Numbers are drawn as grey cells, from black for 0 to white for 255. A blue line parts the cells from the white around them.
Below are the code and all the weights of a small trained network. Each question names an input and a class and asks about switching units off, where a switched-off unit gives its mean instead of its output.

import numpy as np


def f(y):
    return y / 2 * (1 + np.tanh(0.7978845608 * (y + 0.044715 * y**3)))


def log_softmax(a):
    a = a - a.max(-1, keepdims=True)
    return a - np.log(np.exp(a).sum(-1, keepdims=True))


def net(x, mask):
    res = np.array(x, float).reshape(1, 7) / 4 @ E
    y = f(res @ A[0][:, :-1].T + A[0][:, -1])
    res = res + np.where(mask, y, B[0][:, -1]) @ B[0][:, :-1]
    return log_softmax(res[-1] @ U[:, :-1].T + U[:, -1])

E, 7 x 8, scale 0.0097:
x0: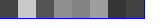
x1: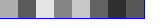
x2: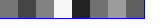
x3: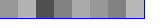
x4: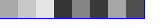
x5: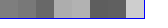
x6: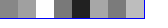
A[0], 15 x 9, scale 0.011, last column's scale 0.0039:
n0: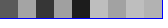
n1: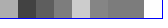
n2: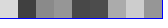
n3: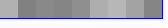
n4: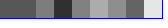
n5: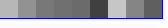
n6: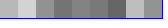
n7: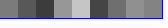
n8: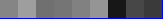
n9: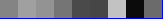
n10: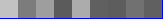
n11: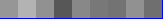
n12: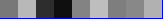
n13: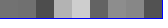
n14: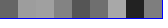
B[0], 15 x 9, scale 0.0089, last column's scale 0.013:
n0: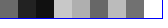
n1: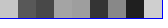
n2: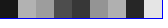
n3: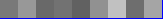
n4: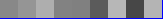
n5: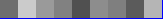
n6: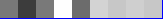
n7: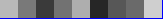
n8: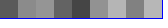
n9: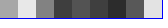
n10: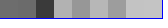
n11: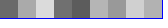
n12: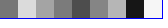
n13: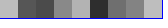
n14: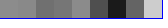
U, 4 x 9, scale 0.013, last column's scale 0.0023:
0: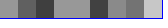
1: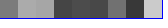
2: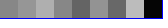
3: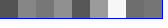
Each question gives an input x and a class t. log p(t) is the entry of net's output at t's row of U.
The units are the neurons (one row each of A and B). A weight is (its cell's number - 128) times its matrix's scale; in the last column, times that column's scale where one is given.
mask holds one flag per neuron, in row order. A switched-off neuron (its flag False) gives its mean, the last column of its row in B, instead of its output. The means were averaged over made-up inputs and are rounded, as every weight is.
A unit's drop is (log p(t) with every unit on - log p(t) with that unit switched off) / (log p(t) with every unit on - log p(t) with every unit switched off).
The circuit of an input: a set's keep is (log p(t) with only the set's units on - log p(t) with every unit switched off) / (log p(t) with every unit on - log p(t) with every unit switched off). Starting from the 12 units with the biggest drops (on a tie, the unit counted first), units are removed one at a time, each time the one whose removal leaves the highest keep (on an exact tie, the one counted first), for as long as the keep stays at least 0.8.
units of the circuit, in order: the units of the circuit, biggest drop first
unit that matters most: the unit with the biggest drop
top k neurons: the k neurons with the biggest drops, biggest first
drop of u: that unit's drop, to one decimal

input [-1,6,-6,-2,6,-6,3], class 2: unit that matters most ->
n10
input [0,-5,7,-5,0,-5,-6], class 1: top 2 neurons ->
[n9, n6]
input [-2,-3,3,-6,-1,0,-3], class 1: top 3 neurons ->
[n6, n10, n9]
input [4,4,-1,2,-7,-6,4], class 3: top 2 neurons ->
[n9, n14]
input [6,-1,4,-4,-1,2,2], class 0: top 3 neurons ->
[n2, n12, n0]
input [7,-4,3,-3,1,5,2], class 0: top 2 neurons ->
[n2, n12]
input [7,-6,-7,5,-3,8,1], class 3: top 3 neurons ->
[n12, n6, n14]
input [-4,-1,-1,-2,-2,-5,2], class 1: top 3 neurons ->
[n6, n10, n0]
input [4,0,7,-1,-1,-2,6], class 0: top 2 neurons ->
[n0, n12]
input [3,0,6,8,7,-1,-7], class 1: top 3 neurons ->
[n0, n9, n6]
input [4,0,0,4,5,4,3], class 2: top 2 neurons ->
[n0, n2]
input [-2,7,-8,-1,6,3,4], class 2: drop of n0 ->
0.2
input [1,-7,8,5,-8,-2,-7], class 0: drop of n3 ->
0.0
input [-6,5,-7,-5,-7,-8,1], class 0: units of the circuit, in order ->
[n12]
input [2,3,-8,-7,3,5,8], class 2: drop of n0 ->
0.1
